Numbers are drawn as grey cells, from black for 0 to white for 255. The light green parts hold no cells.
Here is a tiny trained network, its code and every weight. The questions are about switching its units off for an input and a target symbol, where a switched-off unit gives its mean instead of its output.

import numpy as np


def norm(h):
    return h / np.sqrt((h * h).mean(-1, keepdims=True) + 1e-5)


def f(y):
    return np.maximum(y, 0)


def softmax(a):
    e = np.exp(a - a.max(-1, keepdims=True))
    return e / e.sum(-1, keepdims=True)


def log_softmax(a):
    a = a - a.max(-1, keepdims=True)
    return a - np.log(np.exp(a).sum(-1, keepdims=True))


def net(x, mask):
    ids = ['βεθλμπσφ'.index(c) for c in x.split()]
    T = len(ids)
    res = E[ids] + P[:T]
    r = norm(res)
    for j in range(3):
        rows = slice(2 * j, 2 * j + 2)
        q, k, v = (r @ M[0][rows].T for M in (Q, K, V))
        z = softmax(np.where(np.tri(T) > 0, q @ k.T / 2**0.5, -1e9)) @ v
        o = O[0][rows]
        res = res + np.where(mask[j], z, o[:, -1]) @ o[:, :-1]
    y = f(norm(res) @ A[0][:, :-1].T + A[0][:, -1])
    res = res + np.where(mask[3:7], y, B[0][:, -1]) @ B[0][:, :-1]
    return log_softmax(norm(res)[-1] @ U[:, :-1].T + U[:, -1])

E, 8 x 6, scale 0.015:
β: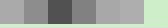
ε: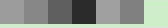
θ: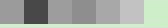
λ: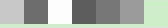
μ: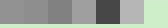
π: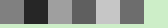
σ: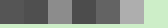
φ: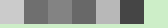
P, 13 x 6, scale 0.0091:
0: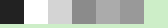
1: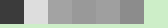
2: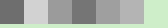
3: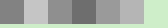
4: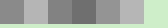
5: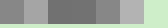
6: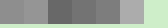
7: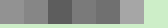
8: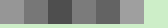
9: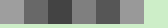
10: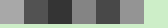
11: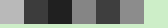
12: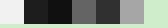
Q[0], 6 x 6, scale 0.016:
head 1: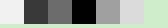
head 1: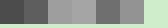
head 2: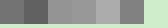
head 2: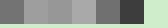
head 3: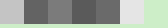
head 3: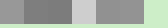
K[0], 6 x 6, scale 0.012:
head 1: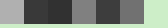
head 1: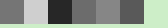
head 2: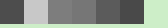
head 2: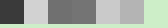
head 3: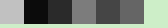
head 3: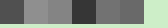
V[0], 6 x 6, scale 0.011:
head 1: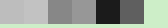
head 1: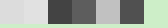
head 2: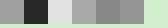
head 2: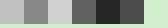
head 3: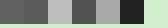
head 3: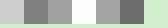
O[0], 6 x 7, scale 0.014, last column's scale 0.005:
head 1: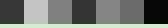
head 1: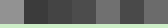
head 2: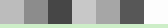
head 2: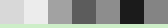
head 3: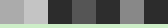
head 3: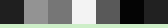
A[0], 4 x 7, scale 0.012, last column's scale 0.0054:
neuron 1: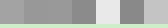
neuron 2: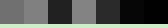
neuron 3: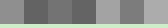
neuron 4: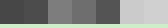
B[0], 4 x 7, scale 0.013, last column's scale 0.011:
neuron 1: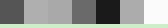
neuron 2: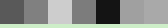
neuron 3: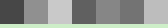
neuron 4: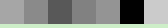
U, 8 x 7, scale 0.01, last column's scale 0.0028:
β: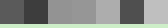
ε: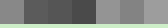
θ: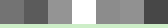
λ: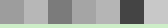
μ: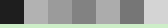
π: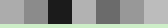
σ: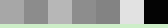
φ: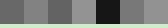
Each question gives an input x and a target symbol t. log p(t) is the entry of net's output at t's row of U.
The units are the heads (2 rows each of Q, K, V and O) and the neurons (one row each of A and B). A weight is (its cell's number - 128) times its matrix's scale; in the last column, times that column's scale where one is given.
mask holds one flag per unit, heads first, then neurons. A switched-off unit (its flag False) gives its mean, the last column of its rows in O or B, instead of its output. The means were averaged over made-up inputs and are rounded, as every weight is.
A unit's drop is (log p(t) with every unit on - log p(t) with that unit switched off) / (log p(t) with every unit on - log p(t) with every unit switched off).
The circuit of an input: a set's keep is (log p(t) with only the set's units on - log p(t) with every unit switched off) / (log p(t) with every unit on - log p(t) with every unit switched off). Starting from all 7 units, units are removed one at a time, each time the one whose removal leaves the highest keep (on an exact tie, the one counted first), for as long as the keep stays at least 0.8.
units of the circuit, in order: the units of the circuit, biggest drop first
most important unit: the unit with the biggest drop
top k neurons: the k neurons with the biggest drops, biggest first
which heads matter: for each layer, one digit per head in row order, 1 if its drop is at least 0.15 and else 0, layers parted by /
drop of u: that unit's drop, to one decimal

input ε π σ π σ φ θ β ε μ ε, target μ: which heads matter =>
100
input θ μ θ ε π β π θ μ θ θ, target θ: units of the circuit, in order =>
[head 3]
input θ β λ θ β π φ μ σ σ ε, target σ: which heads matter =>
101
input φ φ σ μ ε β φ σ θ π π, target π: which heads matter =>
001
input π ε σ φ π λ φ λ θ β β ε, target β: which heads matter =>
101
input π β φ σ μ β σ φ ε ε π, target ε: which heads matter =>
001
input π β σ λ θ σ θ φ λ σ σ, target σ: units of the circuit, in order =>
[head 3; head 1]
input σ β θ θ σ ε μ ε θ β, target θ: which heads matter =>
011
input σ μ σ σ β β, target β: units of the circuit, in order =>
[head 2; neuron 4; head 3]
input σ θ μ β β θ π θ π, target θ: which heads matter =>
100
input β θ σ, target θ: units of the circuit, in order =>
[head 1; head 2; neuron 4]
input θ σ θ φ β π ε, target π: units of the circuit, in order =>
[head 3; head 2]
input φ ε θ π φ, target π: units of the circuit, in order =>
[head 3; head 1]
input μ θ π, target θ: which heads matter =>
101
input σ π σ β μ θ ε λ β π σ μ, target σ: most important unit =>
head 3
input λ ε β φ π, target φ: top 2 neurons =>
[neuron 2; neuron 4]
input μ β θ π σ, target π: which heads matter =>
011
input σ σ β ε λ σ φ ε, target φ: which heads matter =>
001
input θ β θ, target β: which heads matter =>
100
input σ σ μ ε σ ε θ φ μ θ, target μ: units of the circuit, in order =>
[head 1]
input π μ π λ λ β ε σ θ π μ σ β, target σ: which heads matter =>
101
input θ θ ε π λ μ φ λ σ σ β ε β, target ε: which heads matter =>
100
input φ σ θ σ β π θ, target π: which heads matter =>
001
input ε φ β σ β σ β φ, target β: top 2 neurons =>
[neuron 1; neuron 3]
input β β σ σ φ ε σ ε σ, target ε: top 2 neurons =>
[neuron 4; neuron 2]
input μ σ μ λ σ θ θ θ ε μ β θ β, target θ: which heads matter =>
001
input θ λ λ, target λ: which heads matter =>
011
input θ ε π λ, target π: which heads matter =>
001
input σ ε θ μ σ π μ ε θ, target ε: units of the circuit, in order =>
[head 1]
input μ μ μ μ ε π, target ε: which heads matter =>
101
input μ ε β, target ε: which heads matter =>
110
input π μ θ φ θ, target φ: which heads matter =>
101
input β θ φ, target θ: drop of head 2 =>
0.1
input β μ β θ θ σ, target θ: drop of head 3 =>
0.1
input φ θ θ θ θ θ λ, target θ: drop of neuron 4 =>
0.1
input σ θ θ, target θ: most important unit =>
head 2
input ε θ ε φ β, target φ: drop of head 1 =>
0.2
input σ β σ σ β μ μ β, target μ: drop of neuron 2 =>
0.0
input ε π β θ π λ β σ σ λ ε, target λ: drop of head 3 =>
-0.3
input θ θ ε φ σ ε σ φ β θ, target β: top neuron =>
[neuron 1]
